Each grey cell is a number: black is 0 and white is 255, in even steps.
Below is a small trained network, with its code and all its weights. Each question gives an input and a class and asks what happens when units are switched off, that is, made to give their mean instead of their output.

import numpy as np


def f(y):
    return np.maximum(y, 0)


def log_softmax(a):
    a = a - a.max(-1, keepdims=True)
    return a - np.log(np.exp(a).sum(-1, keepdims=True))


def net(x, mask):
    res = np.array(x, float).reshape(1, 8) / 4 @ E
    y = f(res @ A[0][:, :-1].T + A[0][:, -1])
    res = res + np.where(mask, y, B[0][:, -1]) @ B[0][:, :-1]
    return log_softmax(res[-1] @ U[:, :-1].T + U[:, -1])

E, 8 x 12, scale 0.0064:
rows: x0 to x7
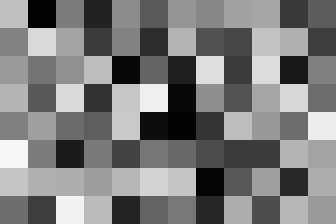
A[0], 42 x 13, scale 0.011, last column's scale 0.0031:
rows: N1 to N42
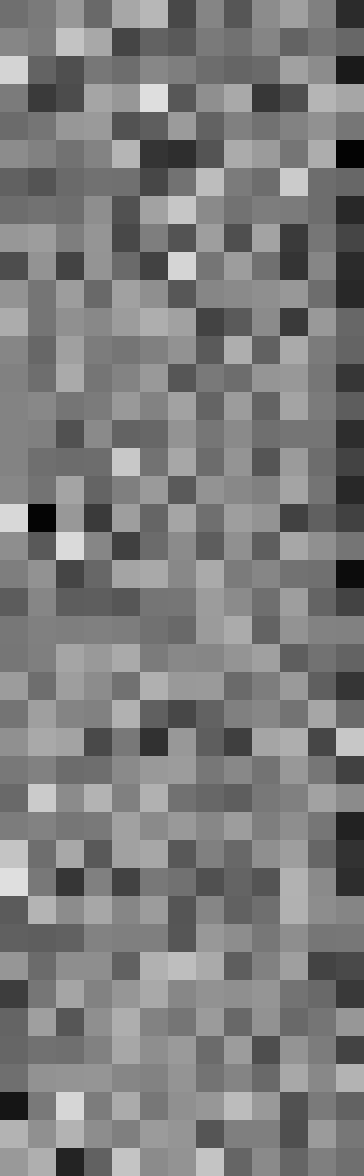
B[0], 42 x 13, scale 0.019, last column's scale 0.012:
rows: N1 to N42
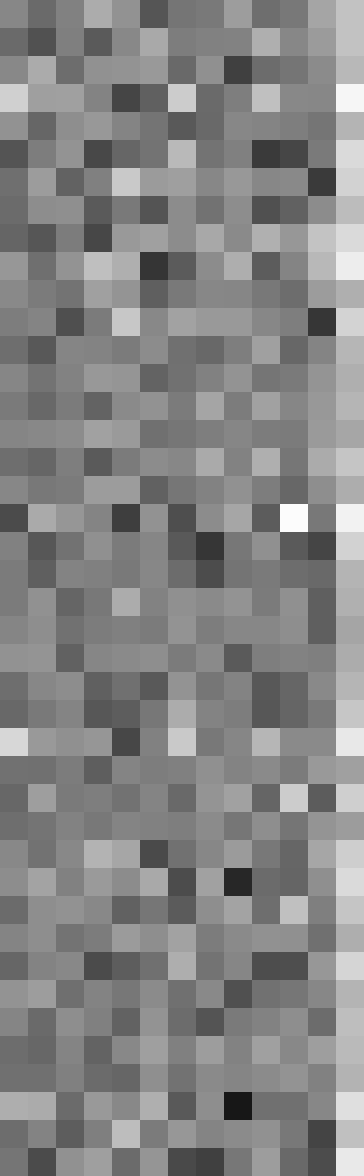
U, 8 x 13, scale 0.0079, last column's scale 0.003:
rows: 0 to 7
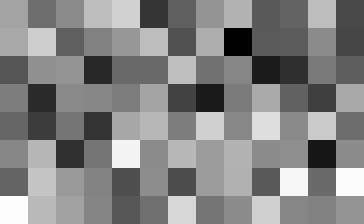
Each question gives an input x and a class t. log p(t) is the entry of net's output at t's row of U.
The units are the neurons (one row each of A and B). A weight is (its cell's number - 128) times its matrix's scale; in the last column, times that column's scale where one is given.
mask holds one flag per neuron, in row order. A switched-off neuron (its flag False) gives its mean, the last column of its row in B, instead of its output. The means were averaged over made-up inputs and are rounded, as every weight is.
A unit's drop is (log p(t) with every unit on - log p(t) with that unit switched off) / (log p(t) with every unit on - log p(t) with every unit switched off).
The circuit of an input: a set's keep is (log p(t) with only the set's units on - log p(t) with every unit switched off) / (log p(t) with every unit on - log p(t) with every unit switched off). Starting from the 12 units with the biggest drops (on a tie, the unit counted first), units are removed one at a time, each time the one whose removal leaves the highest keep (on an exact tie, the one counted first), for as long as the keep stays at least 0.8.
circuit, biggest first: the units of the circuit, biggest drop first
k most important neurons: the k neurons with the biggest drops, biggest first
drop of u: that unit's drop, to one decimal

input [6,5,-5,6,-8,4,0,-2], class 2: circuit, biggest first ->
[N35]
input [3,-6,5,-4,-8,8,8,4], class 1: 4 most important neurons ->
[N32 N3 N6 N26]
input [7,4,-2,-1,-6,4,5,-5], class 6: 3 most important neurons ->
[N19 N6 N26]
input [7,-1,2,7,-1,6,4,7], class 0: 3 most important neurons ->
[N31 N42 N14]
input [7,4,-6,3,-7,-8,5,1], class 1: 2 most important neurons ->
[N40 N36]
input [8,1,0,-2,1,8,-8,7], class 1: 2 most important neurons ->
[N32 N3]
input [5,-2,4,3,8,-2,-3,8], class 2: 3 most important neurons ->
[N6 N42 N26]
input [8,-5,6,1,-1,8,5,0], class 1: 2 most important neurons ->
[N32 N3]
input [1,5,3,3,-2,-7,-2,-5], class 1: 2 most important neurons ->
[N40 N4]
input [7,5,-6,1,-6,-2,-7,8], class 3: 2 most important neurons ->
[N20 N13]
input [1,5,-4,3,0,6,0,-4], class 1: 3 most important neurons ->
[N32 N4 N3]
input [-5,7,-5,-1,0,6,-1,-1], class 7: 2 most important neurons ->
[N27 N40]
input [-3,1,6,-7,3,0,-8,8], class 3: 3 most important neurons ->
[N20 N2 N5]
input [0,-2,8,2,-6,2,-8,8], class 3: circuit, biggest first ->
[N20]
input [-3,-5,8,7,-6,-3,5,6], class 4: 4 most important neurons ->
[N2 N9 N10 N6]
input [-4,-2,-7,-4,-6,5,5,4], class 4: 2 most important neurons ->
[N15 N38]
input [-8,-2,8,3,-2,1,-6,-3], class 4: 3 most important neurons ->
[N9 N19 N2]
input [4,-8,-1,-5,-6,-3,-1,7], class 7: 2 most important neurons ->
[N4 N42]
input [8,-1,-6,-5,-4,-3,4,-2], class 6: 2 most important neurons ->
[N19 N9]
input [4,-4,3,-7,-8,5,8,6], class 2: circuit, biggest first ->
[N8]
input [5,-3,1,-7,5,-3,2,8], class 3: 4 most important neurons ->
[N20 N31 N2 N1]
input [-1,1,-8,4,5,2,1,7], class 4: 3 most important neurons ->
[N17 N42 N15]
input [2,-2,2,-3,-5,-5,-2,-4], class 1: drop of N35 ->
-0.1
